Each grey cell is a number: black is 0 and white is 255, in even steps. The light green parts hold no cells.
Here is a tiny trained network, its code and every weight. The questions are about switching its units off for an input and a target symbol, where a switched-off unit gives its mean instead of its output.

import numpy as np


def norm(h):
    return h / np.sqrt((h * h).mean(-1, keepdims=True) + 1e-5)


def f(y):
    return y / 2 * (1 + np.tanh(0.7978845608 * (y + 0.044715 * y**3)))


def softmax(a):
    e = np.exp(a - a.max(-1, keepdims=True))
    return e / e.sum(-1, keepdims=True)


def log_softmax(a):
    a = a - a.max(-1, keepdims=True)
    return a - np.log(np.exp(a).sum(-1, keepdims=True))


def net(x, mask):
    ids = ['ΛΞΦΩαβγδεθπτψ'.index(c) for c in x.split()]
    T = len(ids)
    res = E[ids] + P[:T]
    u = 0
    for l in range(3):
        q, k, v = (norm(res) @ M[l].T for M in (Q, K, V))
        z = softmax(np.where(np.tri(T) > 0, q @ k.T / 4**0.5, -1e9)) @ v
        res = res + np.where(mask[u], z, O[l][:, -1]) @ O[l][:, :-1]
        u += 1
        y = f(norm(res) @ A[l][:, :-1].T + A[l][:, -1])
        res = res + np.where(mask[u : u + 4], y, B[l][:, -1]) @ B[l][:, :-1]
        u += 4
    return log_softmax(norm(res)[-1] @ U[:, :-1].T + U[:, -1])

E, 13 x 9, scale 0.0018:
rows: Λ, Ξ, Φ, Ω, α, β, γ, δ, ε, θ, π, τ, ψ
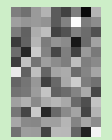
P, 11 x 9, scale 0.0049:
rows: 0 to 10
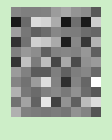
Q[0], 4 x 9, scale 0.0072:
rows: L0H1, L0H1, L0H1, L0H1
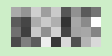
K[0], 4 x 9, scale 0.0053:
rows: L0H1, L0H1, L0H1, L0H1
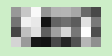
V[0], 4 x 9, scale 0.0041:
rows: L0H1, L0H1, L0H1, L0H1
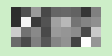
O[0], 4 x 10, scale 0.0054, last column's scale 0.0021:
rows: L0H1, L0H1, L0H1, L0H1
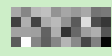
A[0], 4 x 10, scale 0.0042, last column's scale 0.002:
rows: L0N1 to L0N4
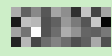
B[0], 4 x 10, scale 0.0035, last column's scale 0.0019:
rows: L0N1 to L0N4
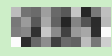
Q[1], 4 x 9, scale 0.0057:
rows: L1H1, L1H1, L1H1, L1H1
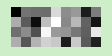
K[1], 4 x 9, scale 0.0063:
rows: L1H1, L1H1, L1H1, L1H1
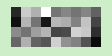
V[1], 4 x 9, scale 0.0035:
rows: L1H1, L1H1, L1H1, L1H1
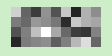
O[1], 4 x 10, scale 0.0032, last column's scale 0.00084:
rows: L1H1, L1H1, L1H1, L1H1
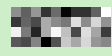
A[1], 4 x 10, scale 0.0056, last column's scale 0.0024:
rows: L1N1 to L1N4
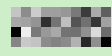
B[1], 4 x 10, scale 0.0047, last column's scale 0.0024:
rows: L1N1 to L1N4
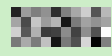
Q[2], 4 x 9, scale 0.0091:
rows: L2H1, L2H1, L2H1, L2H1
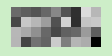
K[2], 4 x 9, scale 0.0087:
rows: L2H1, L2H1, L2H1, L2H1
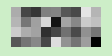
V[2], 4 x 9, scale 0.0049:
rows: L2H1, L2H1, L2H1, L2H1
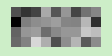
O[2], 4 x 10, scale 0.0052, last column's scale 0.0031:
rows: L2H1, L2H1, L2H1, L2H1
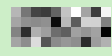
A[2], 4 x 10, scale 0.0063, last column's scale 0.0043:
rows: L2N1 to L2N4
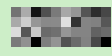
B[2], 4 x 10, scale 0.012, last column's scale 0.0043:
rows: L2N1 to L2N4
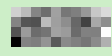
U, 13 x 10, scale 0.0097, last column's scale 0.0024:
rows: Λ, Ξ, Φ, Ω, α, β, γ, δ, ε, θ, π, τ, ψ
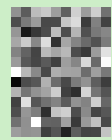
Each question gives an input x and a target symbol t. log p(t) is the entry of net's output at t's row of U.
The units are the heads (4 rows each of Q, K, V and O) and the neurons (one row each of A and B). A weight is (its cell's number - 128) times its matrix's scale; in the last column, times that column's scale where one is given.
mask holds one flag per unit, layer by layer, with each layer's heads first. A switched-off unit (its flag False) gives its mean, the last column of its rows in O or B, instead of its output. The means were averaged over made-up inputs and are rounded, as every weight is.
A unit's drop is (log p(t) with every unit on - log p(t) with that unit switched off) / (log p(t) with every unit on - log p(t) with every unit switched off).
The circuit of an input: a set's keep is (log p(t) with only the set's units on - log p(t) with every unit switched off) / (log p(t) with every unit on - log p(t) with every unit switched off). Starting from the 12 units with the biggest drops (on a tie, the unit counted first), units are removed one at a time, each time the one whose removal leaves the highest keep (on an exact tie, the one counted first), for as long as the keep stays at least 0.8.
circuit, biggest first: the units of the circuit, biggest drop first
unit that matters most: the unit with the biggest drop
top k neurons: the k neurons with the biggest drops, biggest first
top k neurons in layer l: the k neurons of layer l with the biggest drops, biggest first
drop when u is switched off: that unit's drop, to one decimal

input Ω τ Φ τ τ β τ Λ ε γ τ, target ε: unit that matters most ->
L0H1
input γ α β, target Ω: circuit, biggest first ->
[L0H1; L1H1]
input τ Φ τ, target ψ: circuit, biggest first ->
[L1H1; L0H1; L0N4]
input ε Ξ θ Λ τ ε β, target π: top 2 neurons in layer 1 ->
[L1N2; L1N1]
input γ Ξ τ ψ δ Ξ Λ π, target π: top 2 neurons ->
[L1N3; L2N3]
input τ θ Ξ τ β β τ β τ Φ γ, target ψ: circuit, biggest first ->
[L0H1; L1H1; L0N4]
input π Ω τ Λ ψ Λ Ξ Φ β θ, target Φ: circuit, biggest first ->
[L0H1; L2H1]
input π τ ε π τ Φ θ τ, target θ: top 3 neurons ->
[L2N4; L2N1; L0N4]
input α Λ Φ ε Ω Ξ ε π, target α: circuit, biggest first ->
[L0H1; L2N2]
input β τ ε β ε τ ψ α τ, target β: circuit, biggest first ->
[L2H1; L0H1]
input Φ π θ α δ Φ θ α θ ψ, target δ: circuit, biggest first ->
[L0H1; L2H1; L2N1]
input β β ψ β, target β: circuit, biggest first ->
[L0H1; L2H1]
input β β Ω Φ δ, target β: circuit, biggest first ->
[L2H1; L0H1]
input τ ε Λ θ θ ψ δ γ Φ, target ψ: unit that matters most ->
L1H1
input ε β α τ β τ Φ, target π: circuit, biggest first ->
[L0H1; L2N3]
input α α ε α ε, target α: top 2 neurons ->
[L2N2; L0N3]
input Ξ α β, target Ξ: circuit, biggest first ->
[L1H1; L0H1]
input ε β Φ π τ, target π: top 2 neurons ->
[L2N3; L1N2]
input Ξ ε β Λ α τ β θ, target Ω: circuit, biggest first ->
[L0H1; L1N4]
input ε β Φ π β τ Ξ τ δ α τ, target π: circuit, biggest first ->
[L2N3]
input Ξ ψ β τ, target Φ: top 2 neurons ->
[L2N1; L2N4]
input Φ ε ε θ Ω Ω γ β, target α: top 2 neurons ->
[L1N3; L2N2]
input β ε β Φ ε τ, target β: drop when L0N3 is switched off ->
0.0
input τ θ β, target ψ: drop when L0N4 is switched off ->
0.1
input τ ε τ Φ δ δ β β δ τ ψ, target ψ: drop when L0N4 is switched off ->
0.1
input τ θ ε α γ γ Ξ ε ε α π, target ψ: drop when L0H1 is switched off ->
1.7
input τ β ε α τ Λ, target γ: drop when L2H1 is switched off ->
0.1
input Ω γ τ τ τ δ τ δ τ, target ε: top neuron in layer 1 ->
[L1N2]
